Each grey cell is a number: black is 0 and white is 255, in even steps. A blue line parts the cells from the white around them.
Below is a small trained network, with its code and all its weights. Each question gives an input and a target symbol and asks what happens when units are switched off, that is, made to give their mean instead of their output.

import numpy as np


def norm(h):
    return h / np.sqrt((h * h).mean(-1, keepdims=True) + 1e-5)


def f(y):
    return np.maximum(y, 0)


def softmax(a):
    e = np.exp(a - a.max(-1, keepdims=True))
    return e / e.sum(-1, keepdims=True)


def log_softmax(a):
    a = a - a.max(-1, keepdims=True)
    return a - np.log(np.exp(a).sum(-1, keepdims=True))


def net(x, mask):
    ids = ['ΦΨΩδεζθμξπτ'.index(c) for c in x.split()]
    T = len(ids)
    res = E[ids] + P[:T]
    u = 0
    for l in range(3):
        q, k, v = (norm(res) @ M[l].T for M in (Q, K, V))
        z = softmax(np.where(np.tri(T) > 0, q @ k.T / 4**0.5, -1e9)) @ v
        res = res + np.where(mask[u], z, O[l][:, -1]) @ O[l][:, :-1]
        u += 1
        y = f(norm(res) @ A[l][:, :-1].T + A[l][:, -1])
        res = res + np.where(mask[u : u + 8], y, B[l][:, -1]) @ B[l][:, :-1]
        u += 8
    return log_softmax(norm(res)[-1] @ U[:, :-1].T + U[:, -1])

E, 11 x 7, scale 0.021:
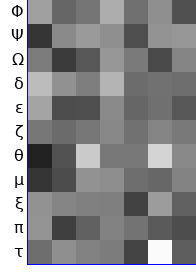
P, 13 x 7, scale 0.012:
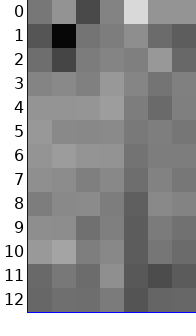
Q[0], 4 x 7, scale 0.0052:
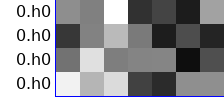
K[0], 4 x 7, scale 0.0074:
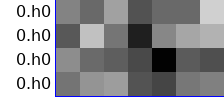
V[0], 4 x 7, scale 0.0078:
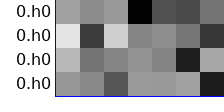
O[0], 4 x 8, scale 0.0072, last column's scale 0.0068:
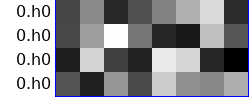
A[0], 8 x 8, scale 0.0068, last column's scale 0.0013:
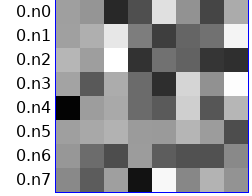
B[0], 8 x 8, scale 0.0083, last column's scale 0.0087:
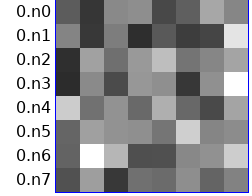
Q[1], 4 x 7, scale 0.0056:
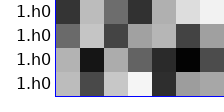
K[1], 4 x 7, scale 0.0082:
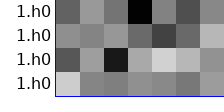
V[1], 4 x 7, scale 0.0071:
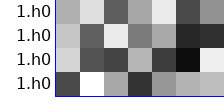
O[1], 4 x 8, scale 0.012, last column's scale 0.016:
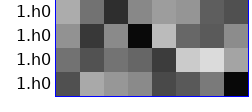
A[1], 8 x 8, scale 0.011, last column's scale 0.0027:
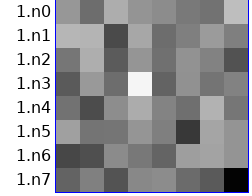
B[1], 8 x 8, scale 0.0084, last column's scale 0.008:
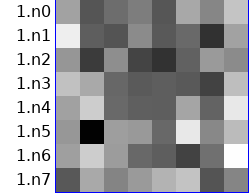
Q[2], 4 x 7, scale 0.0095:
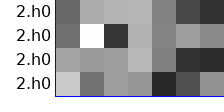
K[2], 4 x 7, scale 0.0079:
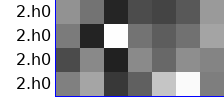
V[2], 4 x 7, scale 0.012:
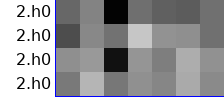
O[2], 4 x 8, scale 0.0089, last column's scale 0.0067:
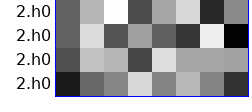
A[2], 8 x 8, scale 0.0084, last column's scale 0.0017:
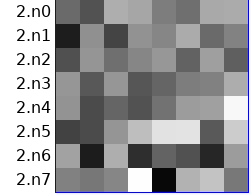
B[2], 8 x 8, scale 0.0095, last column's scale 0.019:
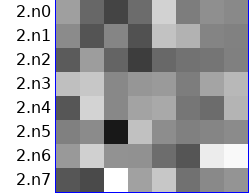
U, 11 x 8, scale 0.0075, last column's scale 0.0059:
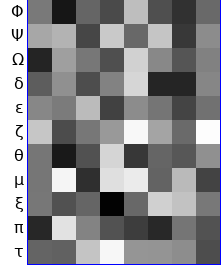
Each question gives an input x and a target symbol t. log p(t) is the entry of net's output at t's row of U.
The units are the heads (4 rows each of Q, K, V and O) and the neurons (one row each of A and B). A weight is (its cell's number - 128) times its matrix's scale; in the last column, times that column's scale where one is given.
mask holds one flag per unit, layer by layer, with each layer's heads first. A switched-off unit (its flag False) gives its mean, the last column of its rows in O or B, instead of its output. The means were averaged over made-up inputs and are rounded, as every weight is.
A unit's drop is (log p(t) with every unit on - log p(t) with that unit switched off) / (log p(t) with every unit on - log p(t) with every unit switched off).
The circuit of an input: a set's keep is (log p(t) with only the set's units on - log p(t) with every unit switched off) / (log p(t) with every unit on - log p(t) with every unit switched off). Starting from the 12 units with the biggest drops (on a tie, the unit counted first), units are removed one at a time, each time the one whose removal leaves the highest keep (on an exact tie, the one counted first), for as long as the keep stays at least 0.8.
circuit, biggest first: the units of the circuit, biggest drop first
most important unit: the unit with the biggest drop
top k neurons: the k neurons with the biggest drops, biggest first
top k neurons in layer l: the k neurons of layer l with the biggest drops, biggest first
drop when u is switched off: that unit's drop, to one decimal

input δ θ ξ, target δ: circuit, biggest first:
(0.h0; 1.h0)
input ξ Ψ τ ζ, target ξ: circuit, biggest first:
(0.h0; 1.h0; 0.n1)
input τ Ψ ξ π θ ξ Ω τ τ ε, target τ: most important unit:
0.h0
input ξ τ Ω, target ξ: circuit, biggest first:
(1.h0; 0.h0; 0.n1)
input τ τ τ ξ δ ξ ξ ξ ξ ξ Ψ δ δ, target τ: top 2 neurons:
(2.n7; 0.n1)
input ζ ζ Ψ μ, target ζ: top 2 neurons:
(0.n3; 0.n1)
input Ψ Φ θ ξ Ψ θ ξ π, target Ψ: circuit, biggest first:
(1.h0; 0.h0; 0.n1)
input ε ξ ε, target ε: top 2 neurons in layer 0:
(0.n0; 0.n7)
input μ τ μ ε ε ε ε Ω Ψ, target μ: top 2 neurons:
(0.n3; 0.n1)
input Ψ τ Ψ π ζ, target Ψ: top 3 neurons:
(1.n3; 0.n1; 1.n1)
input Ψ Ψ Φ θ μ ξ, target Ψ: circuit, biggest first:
(0.h0; 1.h0)
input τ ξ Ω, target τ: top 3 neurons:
(0.n1; 2.n7; 0.n4)
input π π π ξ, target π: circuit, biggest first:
(0.h0; 0.n7; 1.h0)
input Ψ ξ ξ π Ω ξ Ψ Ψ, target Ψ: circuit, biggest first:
(0.h0; 1.h0; 0.n1)
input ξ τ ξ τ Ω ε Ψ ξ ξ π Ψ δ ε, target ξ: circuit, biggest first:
(0.h0; 1.h0)
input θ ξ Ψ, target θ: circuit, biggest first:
(2.h0)
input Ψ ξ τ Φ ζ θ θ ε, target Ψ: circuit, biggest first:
(1.h0; 0.h0; 0.n1)
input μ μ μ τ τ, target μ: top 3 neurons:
(0.n3; 0.n1; 1.n3)
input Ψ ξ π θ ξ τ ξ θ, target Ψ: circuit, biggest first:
(0.h0; 1.h0; 0.n1)
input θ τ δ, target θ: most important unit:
2.h0
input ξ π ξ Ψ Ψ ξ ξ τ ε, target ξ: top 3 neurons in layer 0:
(0.n1; 0.n4; 0.n2)
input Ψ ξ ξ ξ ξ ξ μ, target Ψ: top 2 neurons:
(0.n1; 1.n3)
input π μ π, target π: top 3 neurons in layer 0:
(0.n7; 0.n1; 0.n4)
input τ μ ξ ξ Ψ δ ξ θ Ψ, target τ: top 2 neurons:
(2.n7; 0.n1)
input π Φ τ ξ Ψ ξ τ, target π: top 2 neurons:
(0.n7; 0.n3)
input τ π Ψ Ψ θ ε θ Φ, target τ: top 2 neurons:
(2.n7; 0.n1)
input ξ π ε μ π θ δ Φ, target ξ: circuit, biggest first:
(1.h0)
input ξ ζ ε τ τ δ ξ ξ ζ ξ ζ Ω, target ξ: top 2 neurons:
(0.n1; 0.n3)
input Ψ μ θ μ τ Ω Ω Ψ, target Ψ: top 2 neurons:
(1.n3; 0.n1)
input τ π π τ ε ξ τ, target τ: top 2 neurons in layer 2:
(2.n7; 2.n6)
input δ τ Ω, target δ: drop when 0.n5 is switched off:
0.1
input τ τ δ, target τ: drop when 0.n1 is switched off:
0.2
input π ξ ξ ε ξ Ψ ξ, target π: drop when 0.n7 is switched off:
0.4
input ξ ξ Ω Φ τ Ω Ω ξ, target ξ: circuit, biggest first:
(1.h0)
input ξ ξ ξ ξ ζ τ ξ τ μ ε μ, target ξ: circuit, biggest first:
(0.h0; 1.h0; 0.n1)
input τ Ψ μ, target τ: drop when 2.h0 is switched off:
0.2
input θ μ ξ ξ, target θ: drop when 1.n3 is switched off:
0.1
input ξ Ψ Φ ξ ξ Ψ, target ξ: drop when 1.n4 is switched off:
0.0
